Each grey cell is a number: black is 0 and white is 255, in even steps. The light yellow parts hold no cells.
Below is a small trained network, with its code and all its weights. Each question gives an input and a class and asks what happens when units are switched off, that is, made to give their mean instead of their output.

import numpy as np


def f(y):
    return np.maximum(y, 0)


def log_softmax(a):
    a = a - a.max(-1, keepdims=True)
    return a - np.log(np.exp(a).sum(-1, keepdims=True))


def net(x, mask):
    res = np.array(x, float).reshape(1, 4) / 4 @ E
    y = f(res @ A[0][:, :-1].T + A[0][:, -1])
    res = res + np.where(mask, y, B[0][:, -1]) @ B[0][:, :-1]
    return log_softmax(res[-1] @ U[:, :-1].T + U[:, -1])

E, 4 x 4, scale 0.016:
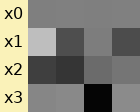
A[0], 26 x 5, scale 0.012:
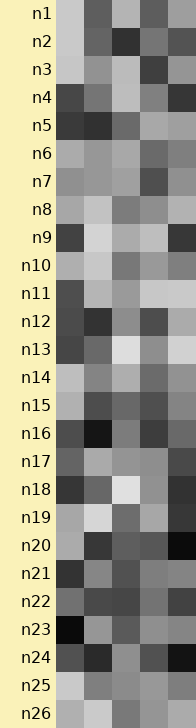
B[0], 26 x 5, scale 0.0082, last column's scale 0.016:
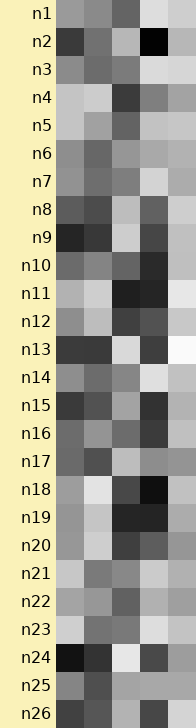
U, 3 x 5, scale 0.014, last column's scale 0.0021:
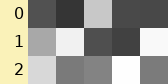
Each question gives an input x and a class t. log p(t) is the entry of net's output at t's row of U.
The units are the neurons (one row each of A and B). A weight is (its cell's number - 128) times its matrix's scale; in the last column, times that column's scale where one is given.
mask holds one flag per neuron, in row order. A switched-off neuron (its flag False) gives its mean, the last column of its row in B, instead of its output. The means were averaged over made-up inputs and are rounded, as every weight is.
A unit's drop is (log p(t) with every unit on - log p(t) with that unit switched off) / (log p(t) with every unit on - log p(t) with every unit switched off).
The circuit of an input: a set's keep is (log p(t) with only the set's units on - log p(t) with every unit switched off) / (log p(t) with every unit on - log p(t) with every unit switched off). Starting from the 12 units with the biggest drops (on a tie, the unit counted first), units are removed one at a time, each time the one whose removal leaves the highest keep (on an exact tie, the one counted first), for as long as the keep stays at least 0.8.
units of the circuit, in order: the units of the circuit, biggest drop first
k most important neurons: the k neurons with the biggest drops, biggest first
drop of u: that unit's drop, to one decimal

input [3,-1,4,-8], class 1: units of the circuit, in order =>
[n18]
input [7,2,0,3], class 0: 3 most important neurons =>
[n11 n18 n19]
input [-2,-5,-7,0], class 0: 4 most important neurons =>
[n9 n26 n8 n18]
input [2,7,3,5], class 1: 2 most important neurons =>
[n20 n13]
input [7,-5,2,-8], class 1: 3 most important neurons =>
[n18 n4 n11]
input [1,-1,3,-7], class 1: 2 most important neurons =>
[n18 n4]
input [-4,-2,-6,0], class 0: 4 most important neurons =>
[n26 n8 n18 n12]
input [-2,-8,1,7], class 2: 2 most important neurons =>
[n23 n21]
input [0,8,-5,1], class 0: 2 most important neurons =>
[n2 n15]
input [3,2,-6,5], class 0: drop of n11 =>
0.1
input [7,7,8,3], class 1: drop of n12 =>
0.4
